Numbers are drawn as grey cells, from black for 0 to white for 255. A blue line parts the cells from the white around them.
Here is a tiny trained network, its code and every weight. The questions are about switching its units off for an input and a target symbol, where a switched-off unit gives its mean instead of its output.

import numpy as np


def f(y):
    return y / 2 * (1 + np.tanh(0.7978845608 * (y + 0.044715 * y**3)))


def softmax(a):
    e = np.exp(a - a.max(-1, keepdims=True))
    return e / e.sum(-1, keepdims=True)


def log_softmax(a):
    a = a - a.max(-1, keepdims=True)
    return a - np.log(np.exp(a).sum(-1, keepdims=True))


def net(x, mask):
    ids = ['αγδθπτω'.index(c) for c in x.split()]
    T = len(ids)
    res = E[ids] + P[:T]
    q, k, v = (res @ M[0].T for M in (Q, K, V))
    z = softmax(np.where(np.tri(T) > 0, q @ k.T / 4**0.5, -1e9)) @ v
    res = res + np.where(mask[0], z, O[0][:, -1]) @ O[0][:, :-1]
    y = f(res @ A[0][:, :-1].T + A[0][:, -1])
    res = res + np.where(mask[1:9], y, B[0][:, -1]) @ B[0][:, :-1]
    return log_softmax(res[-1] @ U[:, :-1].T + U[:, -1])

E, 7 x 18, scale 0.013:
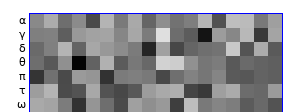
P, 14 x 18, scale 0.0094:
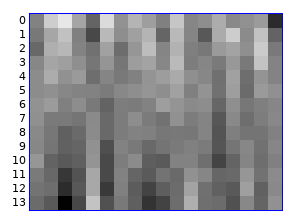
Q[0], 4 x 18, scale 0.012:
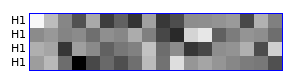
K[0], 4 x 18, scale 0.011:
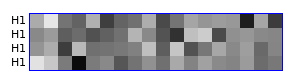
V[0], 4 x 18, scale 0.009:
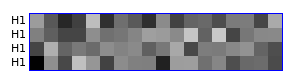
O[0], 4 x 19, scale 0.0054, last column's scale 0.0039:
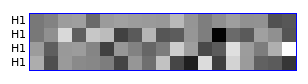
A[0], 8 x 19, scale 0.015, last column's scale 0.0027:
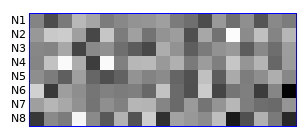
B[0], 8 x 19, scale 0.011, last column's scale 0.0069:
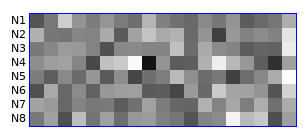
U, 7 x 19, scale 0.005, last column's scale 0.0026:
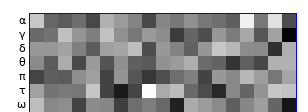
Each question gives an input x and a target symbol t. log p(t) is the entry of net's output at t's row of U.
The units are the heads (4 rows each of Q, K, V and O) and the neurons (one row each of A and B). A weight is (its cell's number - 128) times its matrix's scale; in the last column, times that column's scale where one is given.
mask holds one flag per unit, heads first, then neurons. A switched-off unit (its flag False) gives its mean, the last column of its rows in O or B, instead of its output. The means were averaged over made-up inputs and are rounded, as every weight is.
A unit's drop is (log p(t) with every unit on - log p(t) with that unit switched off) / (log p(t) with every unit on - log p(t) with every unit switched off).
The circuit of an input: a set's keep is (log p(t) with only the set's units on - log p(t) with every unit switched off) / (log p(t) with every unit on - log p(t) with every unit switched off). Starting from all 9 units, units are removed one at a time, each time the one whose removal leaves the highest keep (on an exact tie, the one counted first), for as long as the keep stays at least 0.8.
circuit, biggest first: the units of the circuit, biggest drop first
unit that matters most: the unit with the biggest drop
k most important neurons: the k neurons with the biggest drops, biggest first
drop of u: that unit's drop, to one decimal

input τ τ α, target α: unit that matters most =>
H1
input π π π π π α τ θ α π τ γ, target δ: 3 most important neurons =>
N4; N5; N7
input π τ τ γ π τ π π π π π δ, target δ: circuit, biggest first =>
H1; N4
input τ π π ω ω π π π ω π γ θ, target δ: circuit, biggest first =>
N4; H1
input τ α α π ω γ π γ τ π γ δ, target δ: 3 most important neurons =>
N4; N5; N3
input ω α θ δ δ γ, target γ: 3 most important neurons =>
N1; N3; N6
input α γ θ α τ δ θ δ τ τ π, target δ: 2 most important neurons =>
N8; N5
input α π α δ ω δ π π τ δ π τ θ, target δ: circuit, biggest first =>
H1; N4
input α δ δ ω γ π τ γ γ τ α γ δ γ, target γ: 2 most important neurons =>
N1; N5
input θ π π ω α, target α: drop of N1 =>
0.2
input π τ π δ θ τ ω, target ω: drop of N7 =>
0.4
